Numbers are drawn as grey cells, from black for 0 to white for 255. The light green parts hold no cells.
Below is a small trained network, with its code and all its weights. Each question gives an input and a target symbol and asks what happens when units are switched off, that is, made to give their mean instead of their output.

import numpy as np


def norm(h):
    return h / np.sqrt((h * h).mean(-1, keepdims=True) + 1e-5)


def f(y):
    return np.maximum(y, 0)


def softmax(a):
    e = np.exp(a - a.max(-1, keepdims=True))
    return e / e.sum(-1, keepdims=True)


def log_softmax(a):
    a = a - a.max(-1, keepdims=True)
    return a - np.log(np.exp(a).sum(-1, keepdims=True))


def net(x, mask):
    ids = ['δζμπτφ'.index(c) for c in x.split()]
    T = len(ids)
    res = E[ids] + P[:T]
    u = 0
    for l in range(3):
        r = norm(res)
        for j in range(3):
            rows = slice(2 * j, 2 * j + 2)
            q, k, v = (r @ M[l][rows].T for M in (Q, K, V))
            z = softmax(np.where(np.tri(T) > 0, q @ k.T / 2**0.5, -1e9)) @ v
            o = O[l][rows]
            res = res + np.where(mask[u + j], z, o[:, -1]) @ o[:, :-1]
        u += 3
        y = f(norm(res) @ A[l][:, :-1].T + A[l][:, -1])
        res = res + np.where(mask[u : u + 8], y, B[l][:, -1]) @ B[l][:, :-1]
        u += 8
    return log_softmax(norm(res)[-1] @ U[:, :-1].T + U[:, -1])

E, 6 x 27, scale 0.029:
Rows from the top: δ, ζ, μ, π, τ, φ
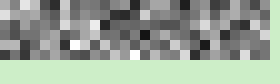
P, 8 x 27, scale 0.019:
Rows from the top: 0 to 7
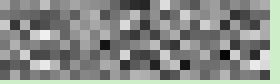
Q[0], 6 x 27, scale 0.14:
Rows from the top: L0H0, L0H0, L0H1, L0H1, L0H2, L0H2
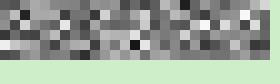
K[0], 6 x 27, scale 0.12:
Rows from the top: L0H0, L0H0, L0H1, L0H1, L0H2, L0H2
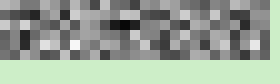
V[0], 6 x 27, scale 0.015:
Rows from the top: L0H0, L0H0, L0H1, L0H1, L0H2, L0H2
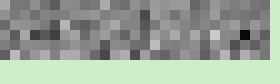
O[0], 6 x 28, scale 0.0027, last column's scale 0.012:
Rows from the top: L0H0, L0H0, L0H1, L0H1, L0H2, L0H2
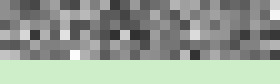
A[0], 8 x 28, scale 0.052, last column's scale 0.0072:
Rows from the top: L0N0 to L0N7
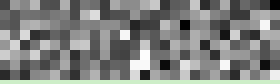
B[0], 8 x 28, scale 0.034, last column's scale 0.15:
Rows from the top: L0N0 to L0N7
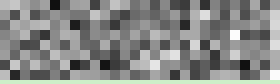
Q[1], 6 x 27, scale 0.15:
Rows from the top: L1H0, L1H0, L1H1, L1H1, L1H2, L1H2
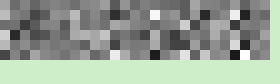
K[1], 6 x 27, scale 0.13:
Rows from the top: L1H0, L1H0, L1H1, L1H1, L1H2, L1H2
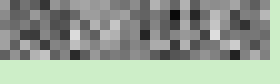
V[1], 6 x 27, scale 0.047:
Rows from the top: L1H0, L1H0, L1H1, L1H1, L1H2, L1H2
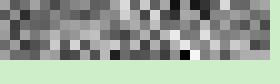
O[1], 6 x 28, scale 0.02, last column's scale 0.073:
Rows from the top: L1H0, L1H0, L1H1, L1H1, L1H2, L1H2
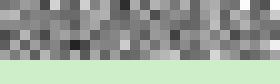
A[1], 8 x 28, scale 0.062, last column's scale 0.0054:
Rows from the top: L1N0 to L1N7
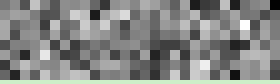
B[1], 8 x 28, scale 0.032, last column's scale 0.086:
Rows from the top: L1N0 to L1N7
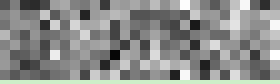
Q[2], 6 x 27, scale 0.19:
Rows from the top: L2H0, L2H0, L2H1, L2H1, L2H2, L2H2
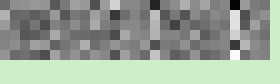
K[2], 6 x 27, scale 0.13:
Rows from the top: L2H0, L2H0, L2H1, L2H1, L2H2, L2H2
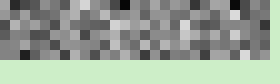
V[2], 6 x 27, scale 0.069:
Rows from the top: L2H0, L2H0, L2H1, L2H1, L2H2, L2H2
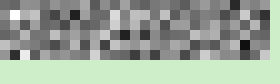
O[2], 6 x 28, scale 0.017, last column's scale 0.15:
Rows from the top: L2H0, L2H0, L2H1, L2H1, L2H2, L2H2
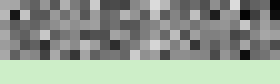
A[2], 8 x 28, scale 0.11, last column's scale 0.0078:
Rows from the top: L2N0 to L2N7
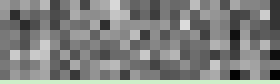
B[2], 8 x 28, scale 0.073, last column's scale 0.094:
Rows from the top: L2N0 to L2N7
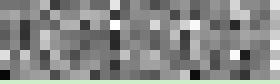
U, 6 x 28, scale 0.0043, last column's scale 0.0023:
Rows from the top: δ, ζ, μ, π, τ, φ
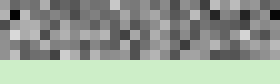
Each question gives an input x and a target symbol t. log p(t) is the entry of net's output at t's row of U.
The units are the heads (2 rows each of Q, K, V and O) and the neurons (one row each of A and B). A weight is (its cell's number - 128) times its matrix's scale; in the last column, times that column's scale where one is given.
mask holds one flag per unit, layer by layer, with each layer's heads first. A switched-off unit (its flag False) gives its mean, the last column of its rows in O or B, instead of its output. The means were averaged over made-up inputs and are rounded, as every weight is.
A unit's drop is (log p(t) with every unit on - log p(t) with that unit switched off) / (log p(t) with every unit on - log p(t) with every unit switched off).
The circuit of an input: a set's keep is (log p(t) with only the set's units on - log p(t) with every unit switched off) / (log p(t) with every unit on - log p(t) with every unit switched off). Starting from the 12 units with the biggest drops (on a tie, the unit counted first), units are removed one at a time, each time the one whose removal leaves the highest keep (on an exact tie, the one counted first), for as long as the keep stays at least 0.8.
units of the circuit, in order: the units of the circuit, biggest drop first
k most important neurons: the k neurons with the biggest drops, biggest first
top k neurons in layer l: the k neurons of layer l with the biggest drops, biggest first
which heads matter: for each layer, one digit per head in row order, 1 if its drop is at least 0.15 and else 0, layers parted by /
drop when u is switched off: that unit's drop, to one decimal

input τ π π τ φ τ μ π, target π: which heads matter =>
000 / 000 / 000
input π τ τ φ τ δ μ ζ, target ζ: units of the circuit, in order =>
(L0N6; L2N5)
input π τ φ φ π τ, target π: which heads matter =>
010 / 100 / 000
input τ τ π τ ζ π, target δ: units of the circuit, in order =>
(L2N0; L1N5; L0N6; L0N5)
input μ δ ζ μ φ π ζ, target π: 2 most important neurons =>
(L0N7; L0N5)
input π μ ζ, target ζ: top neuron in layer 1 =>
(L1N2)
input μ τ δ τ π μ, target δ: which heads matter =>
000 / 000 / 001
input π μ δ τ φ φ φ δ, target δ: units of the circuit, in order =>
(L0N0; L2N0)
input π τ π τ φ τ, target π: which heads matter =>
011 / 101 / 000
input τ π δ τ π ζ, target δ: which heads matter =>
001 / 000 / 001
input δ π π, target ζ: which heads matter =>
000 / 000 / 001
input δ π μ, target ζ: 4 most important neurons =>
(L0N1; L0N3; L0N7; L0N4)
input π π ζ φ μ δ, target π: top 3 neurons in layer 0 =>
(L0N3; L0N1; L0N4)
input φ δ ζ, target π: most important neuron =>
(L1N2)
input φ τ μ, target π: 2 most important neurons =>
(L1N2; L0N2)
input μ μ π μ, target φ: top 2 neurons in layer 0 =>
(L0N1; L0N7)
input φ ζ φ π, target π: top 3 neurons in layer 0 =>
(L0N4; L0N1; L0N6)
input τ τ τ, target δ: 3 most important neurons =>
(L0N3; L2N0; L0N7)
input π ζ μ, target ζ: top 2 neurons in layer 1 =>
(L1N6; L1N2)
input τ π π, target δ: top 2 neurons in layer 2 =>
(L2N0; L2N6)
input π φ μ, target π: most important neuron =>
(L0N2)
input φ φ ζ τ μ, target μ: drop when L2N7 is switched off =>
0.5
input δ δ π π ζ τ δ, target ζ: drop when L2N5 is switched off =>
0.6
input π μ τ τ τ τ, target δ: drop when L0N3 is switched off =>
1.3
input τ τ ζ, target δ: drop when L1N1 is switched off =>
0.2
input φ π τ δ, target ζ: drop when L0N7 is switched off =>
0.1
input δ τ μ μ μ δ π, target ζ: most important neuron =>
(L0N2)
